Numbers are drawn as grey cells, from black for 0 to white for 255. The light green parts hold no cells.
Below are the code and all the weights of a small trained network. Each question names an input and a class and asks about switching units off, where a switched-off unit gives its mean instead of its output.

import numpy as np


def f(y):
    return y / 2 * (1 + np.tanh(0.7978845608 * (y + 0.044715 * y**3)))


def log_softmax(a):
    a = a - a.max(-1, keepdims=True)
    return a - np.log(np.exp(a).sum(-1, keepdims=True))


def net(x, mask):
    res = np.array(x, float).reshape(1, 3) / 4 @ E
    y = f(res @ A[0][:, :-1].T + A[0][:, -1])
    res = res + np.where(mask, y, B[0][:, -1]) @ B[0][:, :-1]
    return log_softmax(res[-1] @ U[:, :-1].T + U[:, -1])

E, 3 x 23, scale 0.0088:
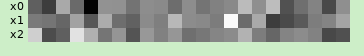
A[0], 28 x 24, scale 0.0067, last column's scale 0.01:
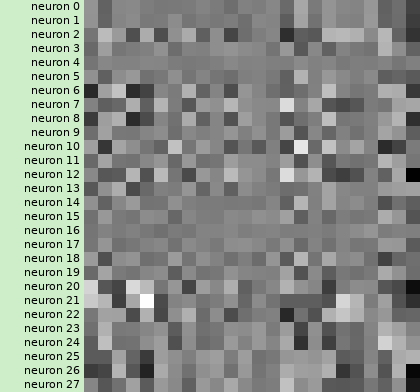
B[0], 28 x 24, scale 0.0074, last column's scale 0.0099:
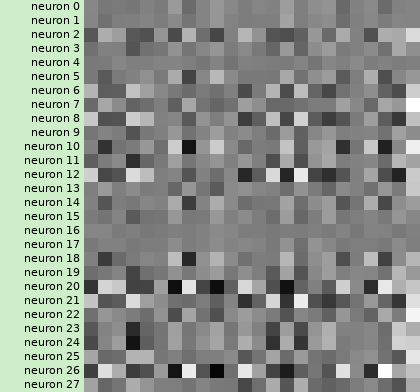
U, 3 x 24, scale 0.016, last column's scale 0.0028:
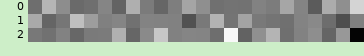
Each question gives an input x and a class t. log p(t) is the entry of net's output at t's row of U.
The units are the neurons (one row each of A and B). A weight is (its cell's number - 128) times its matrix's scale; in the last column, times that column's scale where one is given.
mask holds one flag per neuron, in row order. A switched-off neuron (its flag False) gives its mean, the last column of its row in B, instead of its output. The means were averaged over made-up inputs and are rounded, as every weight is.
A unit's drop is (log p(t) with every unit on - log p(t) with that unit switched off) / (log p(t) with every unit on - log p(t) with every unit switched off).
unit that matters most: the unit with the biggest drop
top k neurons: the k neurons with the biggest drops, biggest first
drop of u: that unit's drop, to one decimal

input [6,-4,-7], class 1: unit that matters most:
neuron 8
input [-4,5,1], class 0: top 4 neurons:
neuron 10; neuron 18; neuron 7; neuron 20
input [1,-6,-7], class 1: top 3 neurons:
neuron 8; neuron 6; neuron 26
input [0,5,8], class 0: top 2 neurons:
neuron 20; neuron 7
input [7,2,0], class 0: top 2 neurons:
neuron 26; neuron 21
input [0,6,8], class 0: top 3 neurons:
neuron 20; neuron 7; neuron 21
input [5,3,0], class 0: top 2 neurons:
neuron 26; neuron 21
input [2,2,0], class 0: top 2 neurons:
neuron 10; neuron 21
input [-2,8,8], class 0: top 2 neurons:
neuron 20; neuron 7
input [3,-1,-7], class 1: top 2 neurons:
neuron 8; neuron 6
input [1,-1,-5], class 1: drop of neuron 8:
0.5
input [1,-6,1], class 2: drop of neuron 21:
0.3
